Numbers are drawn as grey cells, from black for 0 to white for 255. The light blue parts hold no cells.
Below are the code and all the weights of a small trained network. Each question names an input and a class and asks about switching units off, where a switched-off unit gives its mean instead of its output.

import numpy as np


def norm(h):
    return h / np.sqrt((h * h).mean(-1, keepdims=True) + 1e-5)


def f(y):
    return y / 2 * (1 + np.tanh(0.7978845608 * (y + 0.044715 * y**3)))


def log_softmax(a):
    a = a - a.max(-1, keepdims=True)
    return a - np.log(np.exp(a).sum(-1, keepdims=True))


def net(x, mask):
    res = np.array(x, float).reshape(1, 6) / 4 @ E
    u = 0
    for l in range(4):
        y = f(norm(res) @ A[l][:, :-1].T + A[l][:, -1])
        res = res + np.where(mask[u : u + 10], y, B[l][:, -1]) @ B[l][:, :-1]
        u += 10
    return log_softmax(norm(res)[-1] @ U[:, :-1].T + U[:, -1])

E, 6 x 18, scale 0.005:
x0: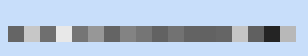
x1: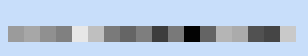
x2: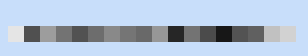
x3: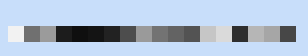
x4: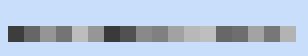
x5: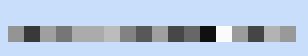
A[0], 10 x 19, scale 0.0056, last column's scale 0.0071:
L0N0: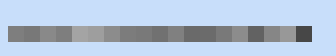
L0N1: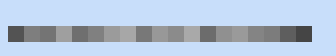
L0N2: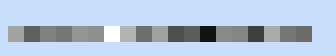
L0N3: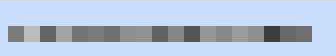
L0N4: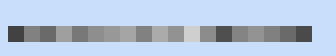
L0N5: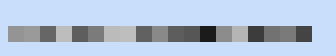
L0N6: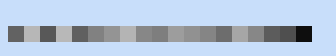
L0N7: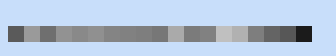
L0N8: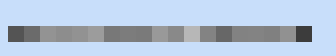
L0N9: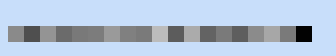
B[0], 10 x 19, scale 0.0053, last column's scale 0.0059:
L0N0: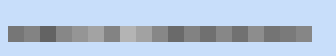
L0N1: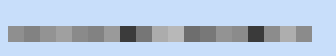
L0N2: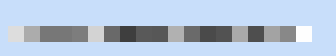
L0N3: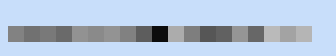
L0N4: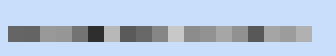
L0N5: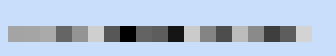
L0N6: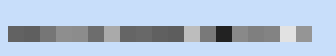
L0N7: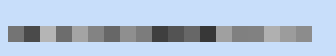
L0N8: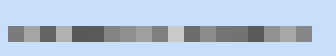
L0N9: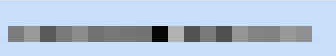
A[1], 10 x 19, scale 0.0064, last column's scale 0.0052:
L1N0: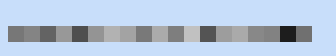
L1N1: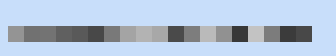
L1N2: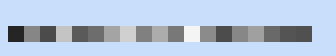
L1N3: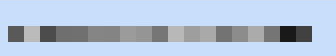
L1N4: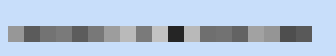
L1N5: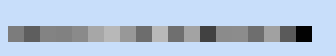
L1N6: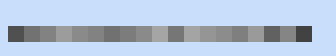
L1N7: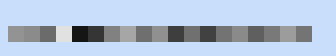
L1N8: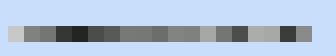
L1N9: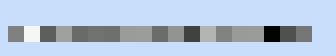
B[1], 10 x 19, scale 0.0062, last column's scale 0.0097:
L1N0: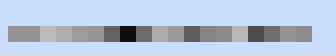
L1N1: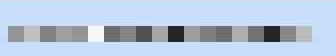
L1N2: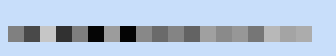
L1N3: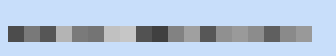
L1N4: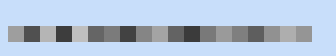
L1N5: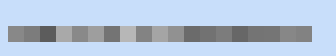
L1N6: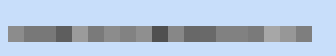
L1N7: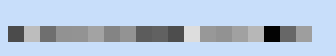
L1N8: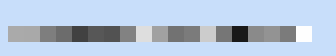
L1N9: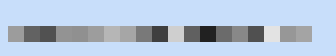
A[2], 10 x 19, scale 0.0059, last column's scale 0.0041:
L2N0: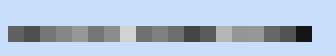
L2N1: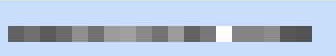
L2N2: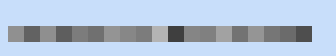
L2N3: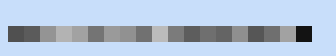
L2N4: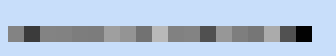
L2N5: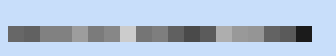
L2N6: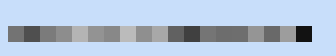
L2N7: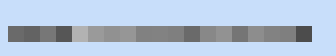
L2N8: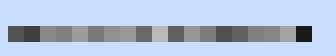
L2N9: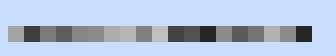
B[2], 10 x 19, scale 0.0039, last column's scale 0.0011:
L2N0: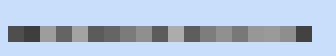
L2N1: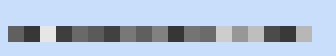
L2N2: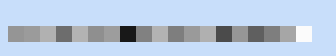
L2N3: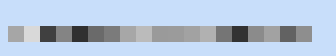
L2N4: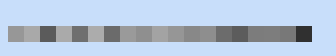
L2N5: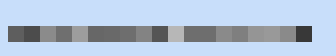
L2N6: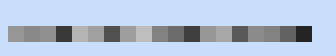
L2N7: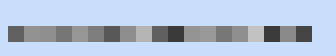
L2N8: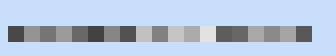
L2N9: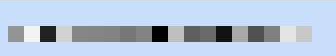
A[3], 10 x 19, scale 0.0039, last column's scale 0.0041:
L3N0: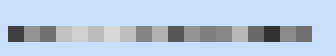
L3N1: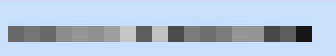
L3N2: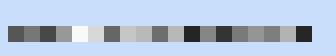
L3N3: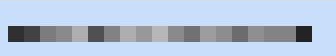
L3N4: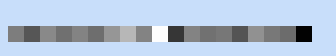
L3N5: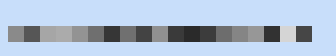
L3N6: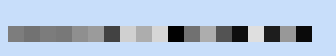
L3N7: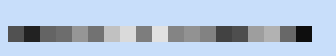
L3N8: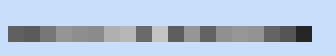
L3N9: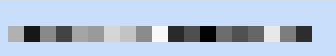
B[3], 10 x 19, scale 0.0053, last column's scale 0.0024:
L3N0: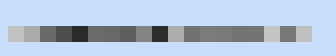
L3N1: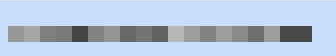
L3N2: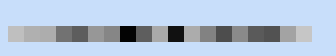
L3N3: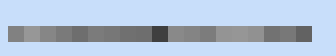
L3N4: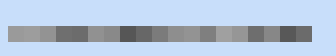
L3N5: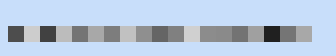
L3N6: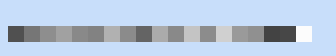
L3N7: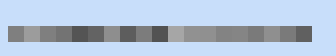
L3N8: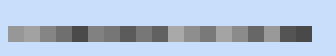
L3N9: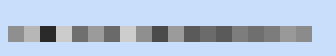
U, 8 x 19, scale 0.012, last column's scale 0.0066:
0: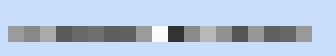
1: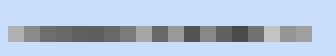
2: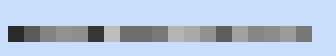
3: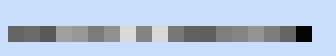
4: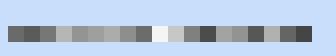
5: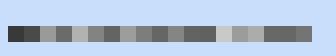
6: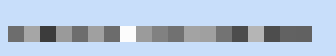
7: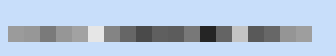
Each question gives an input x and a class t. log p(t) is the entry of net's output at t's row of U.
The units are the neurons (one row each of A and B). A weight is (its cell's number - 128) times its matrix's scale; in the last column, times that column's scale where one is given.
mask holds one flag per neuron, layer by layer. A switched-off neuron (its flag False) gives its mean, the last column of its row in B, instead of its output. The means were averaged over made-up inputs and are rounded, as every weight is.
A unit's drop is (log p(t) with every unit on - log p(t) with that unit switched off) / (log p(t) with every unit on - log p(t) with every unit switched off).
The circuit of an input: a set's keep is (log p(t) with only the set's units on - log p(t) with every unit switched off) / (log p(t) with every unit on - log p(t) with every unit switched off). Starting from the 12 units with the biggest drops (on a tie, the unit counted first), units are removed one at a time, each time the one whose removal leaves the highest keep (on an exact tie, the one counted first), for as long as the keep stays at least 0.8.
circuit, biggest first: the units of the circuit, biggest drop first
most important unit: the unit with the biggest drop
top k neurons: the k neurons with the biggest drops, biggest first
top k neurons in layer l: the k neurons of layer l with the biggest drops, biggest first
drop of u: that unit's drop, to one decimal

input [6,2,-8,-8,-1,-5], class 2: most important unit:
L0N2
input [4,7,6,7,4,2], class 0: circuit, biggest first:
L0N2, L1N9
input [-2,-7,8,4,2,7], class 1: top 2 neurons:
L0N2, L0N9
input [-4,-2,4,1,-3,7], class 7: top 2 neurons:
L0N2, L1N8
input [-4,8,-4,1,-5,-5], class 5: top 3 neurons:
L0N2, L2N1, L1N8
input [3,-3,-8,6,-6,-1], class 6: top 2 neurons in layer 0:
L0N2, L0N5
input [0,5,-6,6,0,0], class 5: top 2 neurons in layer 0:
L0N2, L0N7
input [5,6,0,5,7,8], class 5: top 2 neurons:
L0N2, L1N1
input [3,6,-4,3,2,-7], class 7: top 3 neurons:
L1N8, L3N2, L1N2
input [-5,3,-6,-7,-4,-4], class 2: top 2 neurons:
L0N2, L1N1
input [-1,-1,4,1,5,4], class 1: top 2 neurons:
L1N1, L0N5
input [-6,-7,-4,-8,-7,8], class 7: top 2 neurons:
L0N2, L0N5
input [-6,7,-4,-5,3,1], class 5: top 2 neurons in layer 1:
L1N1, L1N9
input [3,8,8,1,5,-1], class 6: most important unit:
L3N5
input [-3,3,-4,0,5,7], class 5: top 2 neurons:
L2N1, L1N1
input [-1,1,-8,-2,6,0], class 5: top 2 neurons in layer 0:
L0N7, L0N2
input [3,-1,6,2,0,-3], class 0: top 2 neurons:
L1N4, L1N8
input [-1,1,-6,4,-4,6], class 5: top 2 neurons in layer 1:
L1N8, L1N1
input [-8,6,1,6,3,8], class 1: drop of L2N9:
0.2
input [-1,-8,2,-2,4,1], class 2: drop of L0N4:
0.1
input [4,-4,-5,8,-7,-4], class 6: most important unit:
L1N1
